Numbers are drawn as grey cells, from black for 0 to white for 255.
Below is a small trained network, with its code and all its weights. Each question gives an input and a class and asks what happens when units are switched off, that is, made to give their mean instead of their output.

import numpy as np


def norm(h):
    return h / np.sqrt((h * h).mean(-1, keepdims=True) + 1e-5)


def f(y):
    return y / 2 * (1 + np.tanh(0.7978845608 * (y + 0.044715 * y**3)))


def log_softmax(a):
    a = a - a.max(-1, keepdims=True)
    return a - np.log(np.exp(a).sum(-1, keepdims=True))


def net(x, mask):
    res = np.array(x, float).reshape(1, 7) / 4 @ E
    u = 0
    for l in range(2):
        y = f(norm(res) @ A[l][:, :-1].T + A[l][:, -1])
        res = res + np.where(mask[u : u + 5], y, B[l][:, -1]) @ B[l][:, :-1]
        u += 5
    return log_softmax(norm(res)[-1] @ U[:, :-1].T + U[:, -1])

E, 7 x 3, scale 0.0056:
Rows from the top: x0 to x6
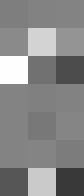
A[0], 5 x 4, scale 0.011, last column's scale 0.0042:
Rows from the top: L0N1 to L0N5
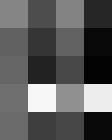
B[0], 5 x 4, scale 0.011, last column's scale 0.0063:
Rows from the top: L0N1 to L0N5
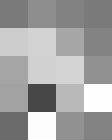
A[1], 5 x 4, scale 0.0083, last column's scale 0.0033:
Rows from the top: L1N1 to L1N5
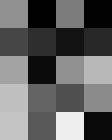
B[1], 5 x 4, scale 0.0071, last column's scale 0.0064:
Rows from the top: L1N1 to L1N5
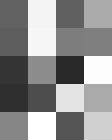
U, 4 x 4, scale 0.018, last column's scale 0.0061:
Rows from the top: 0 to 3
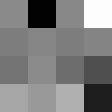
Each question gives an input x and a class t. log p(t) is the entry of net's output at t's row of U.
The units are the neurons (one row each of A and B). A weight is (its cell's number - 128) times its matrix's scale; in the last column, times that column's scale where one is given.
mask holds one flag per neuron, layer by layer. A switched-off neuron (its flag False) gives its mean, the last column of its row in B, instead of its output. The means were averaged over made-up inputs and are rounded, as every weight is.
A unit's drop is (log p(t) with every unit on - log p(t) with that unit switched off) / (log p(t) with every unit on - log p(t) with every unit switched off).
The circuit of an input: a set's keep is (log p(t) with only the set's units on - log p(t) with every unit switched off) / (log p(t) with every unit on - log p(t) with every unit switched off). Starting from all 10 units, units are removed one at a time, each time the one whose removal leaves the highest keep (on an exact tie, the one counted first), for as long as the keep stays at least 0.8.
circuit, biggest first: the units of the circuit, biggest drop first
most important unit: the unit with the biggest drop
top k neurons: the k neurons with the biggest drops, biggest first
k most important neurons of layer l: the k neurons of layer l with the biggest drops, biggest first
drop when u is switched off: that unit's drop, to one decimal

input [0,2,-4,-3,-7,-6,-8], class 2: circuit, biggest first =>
[L0N4, L1N4]
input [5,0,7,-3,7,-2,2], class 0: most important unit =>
L1N5
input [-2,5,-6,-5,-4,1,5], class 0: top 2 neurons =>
[L0N2, L0N3]
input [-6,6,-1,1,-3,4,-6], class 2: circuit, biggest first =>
[L1N5, L0N3, L1N3, L0N2]
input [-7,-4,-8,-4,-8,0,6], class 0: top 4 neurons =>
[L1N5, L1N1, L0N4, L1N3]
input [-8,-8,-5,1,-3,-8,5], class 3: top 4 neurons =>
[L1N3, L0N3, L0N2, L0N5]
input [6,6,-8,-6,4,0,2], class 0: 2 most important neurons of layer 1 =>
[L1N1, L1N2]
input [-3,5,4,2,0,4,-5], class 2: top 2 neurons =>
[L0N3, L1N3]
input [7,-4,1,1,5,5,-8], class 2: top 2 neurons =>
[L0N4, L1N3]
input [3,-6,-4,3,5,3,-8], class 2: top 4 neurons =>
[L0N4, L1N5, L1N3, L1N4]
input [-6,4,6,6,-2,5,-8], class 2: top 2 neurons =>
[L1N1, L1N3]
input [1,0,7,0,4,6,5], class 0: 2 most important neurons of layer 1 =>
[L1N5, L1N4]
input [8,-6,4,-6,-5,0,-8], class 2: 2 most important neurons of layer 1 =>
[L1N5, L1N3]
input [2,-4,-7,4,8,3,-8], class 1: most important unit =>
L0N4
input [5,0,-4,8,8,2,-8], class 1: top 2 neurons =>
[L0N4, L1N1]
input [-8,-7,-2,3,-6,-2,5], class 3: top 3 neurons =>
[L0N3, L1N3, L0N2]
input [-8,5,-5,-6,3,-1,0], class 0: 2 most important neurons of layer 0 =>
[L0N2, L0N3]
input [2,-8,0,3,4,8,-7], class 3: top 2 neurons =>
[L0N3, L0N2]
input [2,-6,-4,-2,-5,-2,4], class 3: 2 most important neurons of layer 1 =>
[L1N3, L1N4]
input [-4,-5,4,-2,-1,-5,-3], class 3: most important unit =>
L0N3
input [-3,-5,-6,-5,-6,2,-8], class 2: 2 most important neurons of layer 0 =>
[L0N4, L0N2]
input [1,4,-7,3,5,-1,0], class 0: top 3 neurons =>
[L0N2, L0N3, L1N2]
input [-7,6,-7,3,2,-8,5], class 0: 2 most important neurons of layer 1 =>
[L1N1, L1N2]
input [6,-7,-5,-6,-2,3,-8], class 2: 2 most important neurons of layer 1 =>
[L1N5, L1N4]
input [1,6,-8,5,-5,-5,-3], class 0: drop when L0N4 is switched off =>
-0.1
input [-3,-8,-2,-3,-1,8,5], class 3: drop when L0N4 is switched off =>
-0.1
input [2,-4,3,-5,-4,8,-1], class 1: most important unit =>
L0N3
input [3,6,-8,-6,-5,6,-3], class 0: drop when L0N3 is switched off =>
0.2
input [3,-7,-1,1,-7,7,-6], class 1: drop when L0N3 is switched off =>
-0.2
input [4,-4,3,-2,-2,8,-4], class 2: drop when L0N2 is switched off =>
-0.1
